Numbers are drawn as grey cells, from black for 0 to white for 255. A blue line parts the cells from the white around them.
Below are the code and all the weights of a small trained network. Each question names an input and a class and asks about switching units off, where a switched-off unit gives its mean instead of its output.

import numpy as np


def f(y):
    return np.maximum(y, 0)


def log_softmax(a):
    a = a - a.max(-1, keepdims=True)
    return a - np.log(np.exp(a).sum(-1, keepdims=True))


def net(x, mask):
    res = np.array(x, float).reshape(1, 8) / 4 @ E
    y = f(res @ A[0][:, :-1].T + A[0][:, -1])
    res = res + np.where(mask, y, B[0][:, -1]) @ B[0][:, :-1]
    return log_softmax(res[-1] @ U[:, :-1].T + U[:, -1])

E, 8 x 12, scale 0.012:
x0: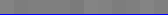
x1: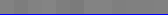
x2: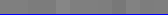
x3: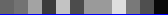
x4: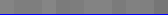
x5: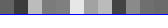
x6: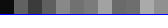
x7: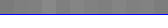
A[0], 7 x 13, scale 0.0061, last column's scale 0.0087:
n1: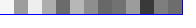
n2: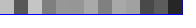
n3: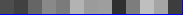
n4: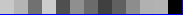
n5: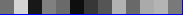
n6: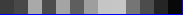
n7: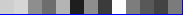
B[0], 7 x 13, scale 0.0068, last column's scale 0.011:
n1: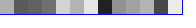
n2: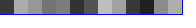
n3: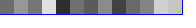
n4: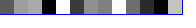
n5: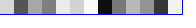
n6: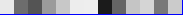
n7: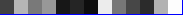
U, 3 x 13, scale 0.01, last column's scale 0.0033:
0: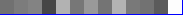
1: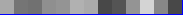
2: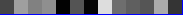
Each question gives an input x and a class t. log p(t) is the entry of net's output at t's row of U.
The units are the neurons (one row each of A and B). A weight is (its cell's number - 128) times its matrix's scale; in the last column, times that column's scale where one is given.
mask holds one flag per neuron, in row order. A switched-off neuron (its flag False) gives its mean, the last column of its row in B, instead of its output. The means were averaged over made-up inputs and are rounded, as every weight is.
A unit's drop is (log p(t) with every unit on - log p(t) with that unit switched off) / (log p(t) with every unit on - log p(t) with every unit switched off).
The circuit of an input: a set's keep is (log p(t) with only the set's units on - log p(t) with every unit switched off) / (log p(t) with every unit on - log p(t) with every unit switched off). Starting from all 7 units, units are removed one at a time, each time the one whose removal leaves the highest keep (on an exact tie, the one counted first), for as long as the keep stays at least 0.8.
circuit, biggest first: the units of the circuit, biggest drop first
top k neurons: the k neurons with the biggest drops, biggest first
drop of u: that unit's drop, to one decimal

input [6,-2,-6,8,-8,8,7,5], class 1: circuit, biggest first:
(n6)
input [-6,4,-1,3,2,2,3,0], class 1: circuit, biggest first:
(n4 n7)
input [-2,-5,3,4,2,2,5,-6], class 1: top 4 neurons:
(n6 n4 n7 n2)
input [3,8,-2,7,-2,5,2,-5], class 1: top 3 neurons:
(n6 n4 n7)
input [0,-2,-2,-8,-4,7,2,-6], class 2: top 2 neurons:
(n5 n3)
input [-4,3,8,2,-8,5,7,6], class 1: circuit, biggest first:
(n6 n4)
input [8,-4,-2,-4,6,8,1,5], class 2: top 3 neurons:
(n5 n6 n3)
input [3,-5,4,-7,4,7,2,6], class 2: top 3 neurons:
(n5 n3 n6)
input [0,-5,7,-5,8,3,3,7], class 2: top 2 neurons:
(n5 n1)
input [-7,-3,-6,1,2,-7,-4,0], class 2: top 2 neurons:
(n7 n6)
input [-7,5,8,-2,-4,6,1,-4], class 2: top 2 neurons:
(n5 n6)
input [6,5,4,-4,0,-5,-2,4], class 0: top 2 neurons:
(n4 n6)
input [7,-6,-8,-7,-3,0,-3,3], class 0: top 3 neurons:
(n4 n6 n5)
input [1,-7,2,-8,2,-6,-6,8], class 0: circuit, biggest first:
(n4)
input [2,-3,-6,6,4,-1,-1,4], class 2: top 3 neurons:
(n7 n5 n1)
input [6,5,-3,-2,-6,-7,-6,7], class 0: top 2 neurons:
(n5 n4)
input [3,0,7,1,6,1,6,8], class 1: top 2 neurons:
(n7 n2)
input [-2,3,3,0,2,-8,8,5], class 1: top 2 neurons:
(n5 n4)
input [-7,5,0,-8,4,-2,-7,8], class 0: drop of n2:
0.0
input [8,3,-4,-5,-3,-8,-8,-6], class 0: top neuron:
(n4)
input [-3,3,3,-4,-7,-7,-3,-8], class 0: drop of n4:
0.8
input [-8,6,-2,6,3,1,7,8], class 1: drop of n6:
0.7
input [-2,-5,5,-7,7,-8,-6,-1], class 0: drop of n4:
1.2
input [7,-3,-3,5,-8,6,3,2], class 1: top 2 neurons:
(n6 n4)
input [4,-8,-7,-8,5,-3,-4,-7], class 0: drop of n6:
0.1
